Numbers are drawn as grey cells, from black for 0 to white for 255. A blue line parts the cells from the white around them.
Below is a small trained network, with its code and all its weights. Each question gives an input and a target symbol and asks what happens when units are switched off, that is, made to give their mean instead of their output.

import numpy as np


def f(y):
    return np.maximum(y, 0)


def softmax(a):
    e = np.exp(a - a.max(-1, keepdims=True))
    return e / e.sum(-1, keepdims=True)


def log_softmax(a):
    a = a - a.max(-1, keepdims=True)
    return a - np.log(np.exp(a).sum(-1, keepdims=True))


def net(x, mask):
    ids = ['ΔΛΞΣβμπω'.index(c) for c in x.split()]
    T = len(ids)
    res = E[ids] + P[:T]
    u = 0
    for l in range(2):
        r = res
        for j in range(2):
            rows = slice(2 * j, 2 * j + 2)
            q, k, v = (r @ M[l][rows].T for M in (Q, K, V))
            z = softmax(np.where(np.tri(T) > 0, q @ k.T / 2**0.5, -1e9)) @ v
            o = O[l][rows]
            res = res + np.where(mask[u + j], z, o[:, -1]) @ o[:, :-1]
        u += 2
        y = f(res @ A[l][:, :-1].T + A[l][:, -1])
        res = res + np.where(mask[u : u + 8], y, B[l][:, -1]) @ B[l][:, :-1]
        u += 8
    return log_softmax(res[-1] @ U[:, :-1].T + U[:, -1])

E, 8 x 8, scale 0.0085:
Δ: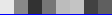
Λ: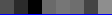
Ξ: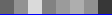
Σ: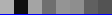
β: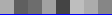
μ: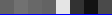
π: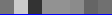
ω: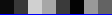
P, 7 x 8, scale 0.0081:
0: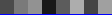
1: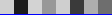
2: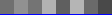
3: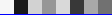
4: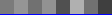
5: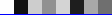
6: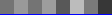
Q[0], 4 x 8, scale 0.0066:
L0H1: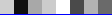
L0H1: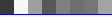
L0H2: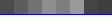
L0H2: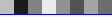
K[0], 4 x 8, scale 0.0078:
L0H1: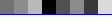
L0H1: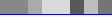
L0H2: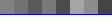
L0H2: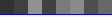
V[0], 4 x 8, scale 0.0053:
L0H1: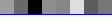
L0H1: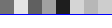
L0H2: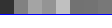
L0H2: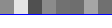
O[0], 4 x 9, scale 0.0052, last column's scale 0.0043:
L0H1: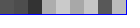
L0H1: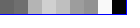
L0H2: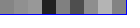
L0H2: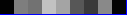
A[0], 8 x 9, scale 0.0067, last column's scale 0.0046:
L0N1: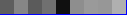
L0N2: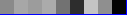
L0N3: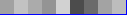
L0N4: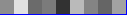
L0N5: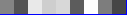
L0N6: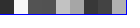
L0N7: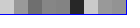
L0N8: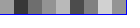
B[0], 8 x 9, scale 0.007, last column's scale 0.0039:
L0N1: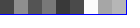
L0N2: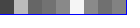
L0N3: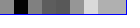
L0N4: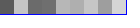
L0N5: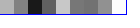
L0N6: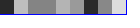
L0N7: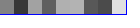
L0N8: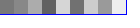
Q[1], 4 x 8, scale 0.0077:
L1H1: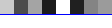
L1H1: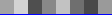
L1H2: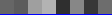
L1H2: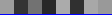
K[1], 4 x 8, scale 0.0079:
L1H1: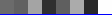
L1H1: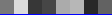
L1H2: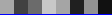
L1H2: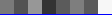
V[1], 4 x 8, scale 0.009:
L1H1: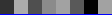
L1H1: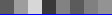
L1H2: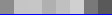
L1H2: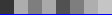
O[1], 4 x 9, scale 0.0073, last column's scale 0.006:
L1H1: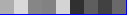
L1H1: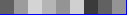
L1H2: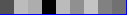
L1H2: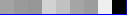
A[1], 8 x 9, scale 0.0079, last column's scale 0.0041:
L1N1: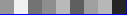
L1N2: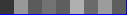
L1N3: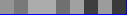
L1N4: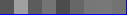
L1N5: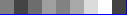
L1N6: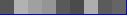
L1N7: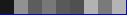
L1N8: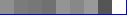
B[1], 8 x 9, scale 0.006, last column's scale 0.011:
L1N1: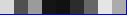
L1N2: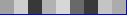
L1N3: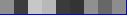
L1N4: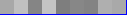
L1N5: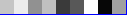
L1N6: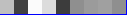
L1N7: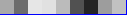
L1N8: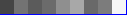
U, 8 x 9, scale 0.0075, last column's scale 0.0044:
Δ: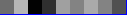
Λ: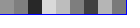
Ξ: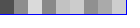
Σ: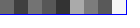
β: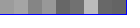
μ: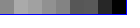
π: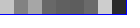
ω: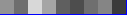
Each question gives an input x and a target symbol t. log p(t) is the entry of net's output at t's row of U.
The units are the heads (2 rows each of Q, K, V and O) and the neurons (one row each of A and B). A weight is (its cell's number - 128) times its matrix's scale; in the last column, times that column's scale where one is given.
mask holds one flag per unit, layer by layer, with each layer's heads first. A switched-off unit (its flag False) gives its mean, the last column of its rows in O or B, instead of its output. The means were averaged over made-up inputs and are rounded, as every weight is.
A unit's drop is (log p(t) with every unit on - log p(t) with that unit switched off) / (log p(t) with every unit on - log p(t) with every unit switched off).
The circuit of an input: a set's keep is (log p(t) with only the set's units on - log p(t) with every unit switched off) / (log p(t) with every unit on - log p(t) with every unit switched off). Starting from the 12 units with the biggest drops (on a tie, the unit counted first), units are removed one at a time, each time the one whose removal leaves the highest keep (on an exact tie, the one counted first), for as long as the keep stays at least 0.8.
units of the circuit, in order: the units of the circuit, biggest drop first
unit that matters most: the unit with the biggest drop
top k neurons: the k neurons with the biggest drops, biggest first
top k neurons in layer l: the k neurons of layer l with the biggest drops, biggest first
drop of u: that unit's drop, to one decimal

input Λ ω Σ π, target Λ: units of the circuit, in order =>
[L1H2, L0N1]
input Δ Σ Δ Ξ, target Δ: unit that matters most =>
L0N5
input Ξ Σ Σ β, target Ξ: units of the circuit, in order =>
[L1H1, L1H2, L0N5, L0H1]
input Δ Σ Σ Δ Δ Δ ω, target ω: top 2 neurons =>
[L1N7, L1N6]
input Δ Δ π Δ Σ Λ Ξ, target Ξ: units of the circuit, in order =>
[L1H2, L0N4, L0N6]
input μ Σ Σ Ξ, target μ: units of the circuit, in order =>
[L1H1, L0N6]
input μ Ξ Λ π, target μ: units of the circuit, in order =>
[L1H1, L0N6]
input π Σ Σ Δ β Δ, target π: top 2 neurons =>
[L1N1, L0N6]
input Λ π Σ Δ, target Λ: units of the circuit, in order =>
[L1H2, L0N1]
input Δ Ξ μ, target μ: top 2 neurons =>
[L0N6, L0N5]
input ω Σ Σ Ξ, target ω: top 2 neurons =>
[L1N3, L0N1]
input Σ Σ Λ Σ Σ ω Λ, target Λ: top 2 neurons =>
[L1N2, L1N7]
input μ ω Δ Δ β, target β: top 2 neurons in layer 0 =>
[L0N4, L0N1]
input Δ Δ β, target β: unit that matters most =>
L1N5
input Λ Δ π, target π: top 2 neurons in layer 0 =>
[L0N6, L0N4]
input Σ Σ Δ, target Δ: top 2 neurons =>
[L0N4, L0N6]
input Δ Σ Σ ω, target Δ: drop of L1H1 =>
0.1
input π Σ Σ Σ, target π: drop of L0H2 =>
0.2
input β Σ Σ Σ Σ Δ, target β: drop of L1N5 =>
1.4
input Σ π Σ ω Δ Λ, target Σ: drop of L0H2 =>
0.1
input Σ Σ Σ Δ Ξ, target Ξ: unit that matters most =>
L0N4
